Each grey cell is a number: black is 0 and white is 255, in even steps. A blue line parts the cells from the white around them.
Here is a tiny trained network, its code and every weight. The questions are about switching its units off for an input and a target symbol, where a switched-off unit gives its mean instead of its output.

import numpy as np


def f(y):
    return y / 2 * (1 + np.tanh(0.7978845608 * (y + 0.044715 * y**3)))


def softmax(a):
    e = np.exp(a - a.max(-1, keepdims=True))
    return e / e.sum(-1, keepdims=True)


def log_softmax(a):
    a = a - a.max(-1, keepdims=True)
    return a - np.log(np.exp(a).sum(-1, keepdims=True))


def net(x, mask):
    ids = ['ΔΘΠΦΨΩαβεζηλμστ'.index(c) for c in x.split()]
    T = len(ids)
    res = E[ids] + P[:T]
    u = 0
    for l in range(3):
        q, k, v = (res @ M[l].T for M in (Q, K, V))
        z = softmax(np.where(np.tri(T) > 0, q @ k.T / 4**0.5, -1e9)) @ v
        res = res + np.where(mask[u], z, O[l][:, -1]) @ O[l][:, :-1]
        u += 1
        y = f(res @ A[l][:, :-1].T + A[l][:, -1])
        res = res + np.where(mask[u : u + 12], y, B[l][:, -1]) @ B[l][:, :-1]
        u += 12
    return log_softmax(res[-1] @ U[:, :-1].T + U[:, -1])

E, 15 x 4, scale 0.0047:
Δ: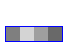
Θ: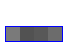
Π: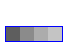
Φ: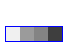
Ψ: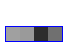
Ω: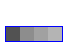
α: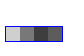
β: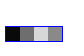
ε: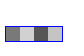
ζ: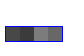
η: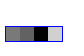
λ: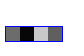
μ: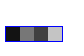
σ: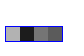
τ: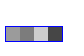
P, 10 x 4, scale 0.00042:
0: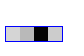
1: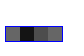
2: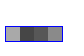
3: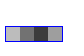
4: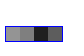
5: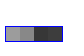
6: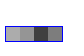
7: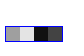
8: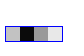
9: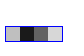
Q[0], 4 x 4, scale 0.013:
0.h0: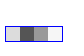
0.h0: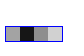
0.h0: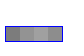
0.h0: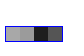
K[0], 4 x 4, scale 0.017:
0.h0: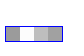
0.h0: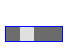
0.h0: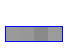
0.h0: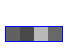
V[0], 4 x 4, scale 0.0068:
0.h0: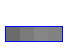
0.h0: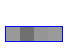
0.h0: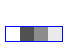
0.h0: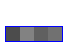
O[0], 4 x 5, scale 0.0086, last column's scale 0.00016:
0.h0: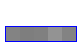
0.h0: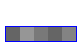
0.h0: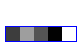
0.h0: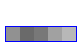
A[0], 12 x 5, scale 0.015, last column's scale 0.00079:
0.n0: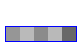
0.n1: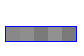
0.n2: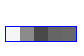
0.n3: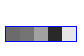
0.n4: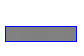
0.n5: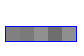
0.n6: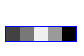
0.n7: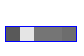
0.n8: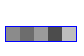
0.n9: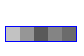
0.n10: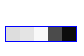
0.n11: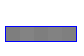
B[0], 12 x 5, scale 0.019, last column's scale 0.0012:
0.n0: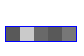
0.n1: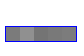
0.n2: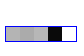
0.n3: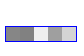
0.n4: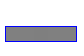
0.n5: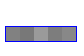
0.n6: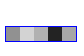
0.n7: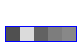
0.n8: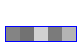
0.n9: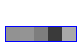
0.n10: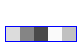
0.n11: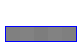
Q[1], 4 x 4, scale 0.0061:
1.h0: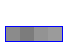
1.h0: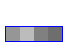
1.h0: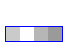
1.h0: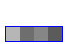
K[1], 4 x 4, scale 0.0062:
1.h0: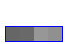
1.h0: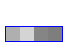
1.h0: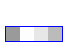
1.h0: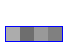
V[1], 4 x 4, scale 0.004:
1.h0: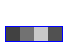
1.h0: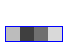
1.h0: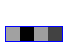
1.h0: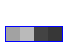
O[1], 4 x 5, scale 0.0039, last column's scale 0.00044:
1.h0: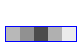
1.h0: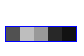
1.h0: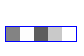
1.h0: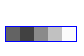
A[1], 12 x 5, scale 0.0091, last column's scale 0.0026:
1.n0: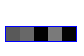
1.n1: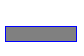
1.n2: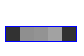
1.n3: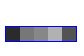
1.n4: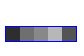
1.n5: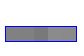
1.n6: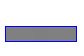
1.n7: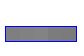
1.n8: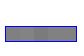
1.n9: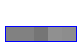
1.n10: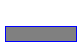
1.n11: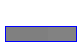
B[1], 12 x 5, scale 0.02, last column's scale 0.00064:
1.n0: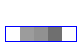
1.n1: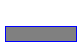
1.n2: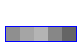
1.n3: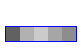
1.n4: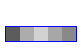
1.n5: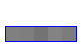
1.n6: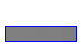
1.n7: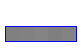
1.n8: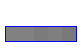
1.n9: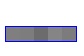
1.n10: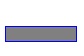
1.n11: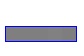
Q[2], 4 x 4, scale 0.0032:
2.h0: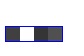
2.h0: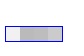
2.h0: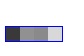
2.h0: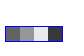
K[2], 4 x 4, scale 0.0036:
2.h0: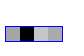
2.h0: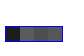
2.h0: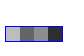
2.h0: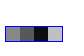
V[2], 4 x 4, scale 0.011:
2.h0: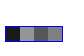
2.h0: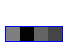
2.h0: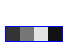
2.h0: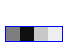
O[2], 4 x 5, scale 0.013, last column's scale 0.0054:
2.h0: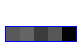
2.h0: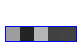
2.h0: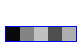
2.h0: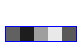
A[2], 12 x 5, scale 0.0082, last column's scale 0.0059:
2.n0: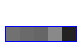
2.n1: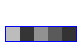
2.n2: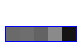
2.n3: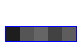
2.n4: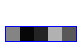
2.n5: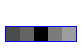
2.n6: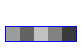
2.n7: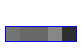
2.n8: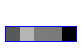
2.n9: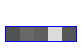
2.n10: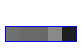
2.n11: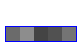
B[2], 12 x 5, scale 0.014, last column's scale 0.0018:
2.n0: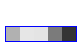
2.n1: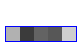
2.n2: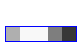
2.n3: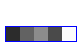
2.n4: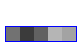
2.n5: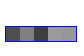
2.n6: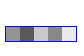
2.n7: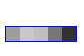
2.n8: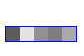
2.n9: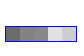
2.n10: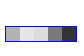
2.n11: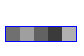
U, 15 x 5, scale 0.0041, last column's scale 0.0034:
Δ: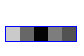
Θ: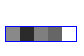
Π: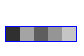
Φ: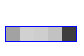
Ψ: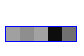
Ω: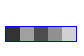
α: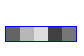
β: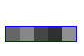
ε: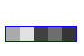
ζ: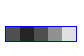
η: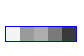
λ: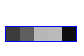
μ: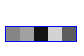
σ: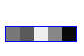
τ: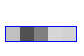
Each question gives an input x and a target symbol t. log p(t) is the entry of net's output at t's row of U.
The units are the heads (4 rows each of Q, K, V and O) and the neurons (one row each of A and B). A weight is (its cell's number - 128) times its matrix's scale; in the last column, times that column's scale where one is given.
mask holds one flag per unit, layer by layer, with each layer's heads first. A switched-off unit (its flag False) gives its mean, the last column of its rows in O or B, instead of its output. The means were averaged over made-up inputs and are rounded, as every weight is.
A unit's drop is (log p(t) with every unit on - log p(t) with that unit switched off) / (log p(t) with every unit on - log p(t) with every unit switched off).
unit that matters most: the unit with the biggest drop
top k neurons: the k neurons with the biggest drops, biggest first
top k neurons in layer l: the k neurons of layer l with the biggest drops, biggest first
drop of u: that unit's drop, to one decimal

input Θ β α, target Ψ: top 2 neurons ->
0.n6; 0.n2
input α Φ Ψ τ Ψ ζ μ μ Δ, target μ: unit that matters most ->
0.n2
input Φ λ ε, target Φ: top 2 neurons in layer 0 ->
0.n2; 0.n7
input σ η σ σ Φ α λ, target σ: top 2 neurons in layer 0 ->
0.n3; 0.n2
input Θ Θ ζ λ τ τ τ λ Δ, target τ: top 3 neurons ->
0.n10; 0.n2; 2.n9
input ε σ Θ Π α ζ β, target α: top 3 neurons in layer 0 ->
0.n10; 0.n3; 0.n2
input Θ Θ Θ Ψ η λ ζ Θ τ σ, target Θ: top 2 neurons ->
2.n1; 0.n7
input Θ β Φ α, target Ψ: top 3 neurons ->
0.n2; 0.n6; 0.n9
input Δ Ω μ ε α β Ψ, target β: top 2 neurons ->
0.n10; 2.n11
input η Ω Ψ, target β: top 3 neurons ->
0.n10; 0.n2; 2.n11
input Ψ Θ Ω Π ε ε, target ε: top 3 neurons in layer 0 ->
0.n3; 0.n7; 0.n0
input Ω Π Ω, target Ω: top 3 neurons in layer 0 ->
0.n2; 0.n10; 0.n6
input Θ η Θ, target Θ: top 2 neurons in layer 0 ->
0.n7; 0.n10
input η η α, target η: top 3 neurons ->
1.n0; 0.n3; 0.n2
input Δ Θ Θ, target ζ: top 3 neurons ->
1.n0; 2.n4; 0.n6
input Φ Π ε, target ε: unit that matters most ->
2.h0
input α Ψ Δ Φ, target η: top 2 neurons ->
0.n2; 0.n10
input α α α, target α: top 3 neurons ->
0.n2; 0.n10; 0.n9
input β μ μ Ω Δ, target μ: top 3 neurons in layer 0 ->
0.n2; 0.n10; 0.n9
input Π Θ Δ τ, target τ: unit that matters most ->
0.n10
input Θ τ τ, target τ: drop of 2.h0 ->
0.6
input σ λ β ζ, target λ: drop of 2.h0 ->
0.7
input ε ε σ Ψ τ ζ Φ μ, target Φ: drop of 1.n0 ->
0.2
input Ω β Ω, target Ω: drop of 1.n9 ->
0.0
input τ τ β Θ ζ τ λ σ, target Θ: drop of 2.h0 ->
0.6
